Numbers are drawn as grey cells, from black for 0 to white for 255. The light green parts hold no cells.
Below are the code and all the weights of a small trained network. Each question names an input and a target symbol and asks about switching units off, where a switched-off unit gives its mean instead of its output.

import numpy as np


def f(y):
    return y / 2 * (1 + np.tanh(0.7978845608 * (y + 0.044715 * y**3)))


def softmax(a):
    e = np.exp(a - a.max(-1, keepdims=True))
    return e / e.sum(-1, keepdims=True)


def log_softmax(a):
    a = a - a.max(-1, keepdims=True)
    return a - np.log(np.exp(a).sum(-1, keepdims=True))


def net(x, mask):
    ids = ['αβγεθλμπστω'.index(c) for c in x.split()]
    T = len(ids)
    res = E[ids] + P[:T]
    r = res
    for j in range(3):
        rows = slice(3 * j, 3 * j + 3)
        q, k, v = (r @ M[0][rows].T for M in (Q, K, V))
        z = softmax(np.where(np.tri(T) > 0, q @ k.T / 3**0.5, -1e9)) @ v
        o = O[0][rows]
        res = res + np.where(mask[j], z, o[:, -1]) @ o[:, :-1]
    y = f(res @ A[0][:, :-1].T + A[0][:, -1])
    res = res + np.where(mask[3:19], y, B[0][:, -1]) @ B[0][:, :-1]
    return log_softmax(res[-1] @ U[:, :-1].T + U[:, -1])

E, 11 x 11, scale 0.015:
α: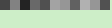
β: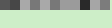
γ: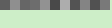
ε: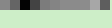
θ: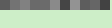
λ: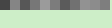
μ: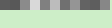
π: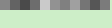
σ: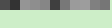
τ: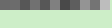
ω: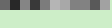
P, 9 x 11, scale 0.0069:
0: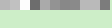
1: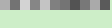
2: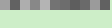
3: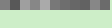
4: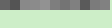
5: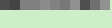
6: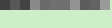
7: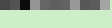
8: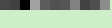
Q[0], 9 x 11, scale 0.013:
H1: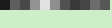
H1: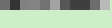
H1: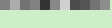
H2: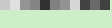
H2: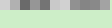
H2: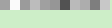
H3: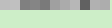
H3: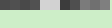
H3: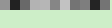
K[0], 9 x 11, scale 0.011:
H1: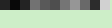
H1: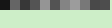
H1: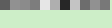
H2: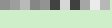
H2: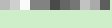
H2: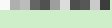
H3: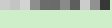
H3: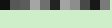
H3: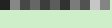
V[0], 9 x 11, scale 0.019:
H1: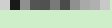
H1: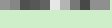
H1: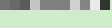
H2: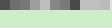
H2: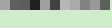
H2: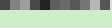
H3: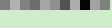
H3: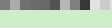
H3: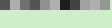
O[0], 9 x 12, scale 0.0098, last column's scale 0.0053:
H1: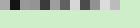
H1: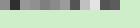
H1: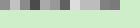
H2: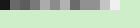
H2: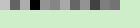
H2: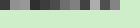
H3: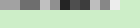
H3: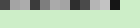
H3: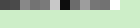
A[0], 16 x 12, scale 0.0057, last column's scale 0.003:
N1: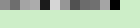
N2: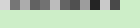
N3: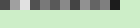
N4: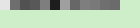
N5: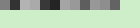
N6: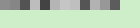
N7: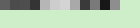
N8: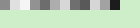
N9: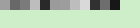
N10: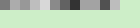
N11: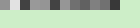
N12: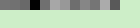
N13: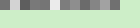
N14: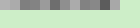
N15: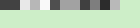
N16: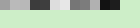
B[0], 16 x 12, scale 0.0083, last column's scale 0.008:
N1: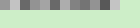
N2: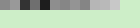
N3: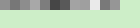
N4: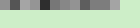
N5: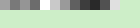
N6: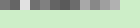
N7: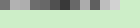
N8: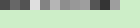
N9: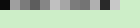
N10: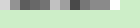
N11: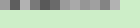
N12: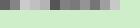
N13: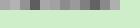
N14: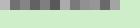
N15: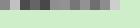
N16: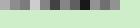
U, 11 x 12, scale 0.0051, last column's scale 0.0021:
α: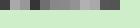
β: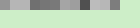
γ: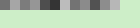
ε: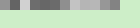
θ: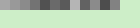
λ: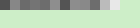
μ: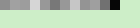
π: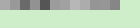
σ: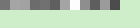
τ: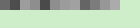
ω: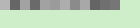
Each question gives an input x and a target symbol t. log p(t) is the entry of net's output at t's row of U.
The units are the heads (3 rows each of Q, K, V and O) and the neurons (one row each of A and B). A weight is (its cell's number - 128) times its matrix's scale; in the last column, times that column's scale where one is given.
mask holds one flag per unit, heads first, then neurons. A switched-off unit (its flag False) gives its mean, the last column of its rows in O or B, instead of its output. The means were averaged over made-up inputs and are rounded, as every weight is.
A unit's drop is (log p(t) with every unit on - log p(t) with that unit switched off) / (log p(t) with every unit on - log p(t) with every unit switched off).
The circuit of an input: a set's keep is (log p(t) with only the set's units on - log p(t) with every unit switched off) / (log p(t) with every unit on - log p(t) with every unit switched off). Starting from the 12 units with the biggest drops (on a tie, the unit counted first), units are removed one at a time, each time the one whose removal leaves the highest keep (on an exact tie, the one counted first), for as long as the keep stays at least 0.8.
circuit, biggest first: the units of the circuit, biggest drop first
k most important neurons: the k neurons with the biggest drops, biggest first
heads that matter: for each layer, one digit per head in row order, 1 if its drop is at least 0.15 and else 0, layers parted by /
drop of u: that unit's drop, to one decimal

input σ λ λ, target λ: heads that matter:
011
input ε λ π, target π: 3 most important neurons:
N2; N5; N10
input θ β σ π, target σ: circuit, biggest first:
H1; H3
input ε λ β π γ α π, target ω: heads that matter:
110
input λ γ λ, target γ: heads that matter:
101
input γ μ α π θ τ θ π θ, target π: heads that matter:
010
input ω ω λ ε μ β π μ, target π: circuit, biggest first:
H1; N10; H2
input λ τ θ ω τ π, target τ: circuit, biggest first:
H1
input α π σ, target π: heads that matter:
010
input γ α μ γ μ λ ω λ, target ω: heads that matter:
100
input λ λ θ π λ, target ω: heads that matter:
110
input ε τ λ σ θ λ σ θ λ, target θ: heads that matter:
010
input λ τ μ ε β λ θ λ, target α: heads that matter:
110
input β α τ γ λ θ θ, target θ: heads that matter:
011
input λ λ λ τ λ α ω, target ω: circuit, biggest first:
H1; N5
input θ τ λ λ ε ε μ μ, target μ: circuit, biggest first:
H2
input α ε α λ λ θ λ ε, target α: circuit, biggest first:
H1; H2
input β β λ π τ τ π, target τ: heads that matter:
100
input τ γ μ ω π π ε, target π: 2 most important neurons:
N2; N5
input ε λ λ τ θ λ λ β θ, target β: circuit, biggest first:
H3
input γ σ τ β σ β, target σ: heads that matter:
100
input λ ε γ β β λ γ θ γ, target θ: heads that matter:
010
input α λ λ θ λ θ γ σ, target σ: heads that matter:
101
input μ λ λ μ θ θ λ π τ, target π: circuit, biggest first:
H2; N2
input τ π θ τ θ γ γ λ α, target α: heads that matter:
100
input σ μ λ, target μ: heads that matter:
011
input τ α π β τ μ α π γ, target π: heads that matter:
010
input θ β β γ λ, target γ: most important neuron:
N9
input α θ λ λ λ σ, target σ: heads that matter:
100
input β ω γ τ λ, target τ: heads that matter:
100
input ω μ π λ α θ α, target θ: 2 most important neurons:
N16; N9
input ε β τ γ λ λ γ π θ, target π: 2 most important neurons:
N2; N5
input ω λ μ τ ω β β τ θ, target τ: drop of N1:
-0.1
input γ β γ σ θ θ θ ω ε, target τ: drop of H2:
-0.1
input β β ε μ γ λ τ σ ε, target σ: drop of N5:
0.0
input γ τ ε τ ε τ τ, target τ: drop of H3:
0.1
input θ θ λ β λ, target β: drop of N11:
0.1
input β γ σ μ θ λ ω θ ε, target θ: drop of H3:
0.2
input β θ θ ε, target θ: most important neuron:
N16
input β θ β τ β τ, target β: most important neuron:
N1
